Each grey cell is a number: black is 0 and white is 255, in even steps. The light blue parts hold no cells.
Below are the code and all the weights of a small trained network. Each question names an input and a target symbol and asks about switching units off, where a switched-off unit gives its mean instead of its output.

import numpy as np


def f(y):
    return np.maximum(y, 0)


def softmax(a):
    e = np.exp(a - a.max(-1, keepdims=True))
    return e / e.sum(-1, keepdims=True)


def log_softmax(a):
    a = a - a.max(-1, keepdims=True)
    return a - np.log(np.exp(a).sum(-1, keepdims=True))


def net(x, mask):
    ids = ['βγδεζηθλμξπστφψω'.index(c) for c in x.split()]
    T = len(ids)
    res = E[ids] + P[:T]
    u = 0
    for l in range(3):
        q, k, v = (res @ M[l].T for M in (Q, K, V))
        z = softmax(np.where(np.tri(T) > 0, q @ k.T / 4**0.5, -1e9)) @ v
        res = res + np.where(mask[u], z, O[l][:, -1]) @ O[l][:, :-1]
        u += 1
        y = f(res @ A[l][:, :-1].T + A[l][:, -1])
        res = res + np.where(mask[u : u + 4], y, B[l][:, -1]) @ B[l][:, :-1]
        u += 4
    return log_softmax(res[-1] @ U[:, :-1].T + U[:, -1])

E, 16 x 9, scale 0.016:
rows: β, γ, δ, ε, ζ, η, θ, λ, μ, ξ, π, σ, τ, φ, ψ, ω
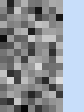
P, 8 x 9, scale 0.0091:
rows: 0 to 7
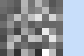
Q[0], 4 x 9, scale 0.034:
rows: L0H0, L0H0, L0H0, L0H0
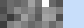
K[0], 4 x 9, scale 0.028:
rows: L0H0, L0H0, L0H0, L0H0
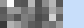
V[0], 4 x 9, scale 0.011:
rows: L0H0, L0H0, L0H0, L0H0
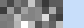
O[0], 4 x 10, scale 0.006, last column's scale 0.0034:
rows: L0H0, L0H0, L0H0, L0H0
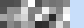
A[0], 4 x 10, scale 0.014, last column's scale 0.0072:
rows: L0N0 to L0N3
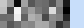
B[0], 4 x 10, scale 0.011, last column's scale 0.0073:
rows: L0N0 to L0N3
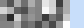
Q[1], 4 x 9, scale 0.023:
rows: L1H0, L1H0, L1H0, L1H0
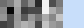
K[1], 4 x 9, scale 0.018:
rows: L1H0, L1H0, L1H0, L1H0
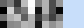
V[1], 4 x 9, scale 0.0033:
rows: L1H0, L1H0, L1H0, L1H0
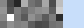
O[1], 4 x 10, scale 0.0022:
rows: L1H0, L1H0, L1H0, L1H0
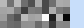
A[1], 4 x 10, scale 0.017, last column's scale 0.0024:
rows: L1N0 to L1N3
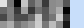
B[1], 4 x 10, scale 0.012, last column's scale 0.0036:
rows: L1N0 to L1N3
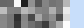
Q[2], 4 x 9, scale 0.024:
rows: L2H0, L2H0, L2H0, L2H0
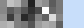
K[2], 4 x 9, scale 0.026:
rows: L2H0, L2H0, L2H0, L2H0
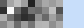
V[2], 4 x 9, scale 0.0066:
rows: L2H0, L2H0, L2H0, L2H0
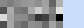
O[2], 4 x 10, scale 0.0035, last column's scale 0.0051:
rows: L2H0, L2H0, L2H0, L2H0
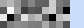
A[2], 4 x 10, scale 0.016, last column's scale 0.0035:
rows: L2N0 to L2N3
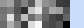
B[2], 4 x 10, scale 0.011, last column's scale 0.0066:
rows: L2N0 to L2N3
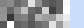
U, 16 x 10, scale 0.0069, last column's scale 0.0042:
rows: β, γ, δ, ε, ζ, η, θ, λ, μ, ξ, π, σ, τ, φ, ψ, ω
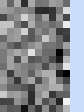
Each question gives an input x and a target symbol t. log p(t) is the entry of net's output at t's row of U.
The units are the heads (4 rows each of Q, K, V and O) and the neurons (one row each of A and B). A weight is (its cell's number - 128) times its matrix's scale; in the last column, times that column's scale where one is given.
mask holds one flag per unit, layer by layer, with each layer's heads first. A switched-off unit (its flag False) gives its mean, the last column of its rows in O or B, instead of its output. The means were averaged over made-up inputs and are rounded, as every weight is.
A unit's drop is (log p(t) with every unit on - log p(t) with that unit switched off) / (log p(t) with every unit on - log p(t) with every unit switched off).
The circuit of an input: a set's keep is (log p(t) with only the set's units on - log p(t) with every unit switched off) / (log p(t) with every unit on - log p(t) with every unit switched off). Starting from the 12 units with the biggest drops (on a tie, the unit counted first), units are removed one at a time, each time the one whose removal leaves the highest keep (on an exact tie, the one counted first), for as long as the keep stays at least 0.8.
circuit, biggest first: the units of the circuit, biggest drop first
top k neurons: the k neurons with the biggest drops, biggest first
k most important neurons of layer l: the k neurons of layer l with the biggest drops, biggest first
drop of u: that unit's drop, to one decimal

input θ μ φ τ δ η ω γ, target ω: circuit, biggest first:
(L0H0; L0N3)
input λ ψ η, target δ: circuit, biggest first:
(L2N1)
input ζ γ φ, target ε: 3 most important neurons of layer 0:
(L0N1; L0N3; L0N2)
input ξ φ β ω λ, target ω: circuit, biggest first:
(L0H0; L0N3)
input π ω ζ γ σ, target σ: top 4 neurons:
(L0N0; L1N3; L0N3; L0N2)
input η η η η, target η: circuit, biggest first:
(L0H0; L2H0)
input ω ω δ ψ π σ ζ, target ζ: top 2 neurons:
(L1N1; L0N0)
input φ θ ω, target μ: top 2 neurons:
(L1N2; L2N1)
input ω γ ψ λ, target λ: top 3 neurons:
(L0N0; L2N0; L0N3)
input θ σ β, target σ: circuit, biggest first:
(L0N1; L1N3)
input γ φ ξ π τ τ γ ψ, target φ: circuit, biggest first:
(L0H0; L0N3)
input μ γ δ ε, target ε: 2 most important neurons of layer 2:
(L2N0; L2N3)
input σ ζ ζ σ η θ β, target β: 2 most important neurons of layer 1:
(L1N0; L1N1)
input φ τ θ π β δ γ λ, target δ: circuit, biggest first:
(L0H0)
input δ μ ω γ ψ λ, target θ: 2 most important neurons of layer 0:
(L0N0; L0N2)
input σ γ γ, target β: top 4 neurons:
(L0N1; L0N2; L2N1; L1N2)
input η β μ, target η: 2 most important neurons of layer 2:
(L2N3; L2N1)
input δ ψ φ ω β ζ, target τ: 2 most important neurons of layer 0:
(L0N1; L0N3)
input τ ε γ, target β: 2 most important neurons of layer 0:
(L0N1; L0N2)
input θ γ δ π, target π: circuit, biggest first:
(L0N0)
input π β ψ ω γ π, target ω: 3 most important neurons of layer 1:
(L1N0; L1N3; L1N1)
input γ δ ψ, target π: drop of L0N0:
-0.1
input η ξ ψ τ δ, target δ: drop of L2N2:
0.1
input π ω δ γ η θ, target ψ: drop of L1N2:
0.2
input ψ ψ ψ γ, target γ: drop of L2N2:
0.2
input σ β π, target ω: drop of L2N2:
0.0
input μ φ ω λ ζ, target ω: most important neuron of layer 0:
(L0N3)
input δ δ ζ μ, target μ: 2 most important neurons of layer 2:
(L2N1; L2N3)
